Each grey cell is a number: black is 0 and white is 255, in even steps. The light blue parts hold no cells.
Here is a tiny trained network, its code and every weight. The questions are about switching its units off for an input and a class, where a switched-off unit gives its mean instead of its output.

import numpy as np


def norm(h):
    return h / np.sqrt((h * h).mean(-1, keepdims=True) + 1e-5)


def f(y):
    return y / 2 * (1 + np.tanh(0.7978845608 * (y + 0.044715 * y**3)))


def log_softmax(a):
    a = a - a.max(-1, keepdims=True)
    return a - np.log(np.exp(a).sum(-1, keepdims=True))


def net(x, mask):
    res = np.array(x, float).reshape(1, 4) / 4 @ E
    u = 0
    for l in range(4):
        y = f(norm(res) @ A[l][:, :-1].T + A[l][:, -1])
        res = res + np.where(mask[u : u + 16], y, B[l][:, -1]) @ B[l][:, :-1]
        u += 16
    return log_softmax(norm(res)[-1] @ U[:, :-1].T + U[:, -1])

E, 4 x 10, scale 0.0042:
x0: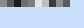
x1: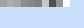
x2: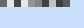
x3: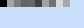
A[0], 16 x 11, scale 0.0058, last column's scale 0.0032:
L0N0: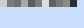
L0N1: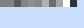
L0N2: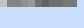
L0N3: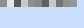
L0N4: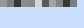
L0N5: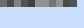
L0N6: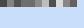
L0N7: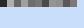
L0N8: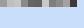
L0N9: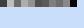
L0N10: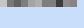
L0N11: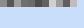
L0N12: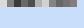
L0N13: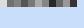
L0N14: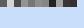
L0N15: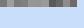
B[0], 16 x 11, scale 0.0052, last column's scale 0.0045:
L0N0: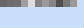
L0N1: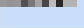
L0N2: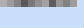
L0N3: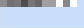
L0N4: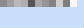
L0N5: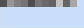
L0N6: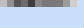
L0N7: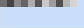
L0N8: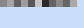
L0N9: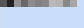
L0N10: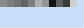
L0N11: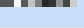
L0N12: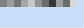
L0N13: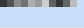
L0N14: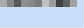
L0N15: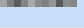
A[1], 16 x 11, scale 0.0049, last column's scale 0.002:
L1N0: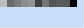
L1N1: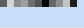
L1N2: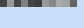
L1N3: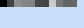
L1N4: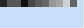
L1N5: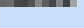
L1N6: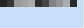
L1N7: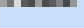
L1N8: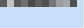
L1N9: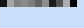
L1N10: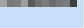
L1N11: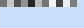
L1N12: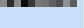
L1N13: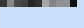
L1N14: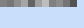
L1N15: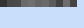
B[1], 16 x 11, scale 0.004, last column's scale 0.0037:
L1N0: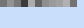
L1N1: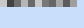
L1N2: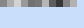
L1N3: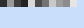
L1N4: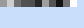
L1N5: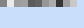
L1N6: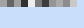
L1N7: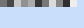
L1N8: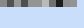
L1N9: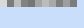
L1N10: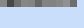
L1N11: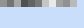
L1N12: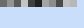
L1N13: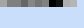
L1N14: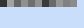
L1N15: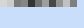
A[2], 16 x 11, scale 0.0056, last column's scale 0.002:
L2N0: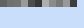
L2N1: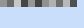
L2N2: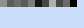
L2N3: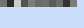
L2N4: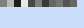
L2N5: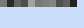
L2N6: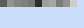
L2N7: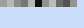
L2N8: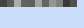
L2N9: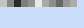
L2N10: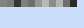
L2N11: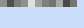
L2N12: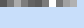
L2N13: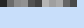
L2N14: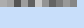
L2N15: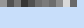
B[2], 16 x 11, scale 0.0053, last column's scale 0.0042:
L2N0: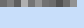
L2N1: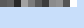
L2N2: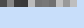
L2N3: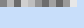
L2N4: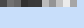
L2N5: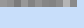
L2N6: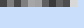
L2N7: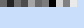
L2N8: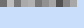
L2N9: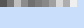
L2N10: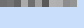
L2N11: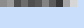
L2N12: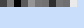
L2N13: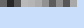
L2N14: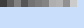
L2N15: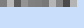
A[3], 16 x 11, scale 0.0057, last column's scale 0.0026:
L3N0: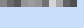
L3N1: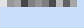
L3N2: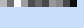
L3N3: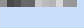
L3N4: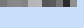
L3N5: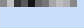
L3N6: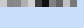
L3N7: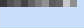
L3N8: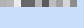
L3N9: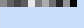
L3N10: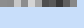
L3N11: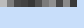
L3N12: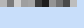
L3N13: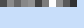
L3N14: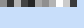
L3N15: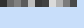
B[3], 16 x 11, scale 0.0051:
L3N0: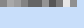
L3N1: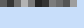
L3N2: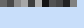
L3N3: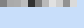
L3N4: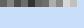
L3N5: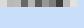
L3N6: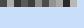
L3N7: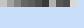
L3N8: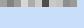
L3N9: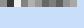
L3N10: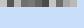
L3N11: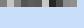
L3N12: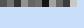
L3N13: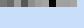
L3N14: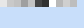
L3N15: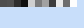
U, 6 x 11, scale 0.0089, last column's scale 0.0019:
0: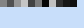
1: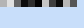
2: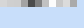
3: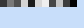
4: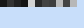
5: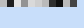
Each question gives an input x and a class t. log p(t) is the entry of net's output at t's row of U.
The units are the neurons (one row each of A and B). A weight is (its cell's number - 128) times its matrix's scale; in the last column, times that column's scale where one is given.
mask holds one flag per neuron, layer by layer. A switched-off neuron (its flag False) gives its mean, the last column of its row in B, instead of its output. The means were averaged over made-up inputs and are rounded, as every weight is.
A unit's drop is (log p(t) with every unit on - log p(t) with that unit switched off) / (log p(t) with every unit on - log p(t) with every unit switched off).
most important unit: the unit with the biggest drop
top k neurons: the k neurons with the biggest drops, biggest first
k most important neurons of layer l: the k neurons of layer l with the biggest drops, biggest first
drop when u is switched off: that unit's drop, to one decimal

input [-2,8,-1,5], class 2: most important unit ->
L0N8
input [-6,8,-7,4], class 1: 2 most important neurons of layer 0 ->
(L0N12 L0N4)
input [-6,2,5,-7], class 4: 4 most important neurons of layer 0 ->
(L0N3 L0N12 L0N4 L0N8)
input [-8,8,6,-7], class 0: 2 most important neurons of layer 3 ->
(L3N2 L3N1)
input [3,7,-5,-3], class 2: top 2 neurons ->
(L2N9 L0N11)
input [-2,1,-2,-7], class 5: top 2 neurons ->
(L0N13 L0N10)
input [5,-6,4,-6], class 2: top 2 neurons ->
(L2N4 L0N11)
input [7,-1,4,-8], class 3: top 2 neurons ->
(L0N10 L0N12)
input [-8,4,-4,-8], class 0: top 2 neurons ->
(L1N3 L0N3)
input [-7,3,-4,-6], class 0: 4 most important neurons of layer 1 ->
(L1N3 L1N11 L1N4 L1N6)
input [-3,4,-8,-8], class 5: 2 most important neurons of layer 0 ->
(L0N13 L0N0)
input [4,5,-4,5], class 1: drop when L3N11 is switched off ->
0.1
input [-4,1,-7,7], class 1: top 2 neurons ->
(L0N6 L1N4)
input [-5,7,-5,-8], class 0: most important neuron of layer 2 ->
(L2N12)
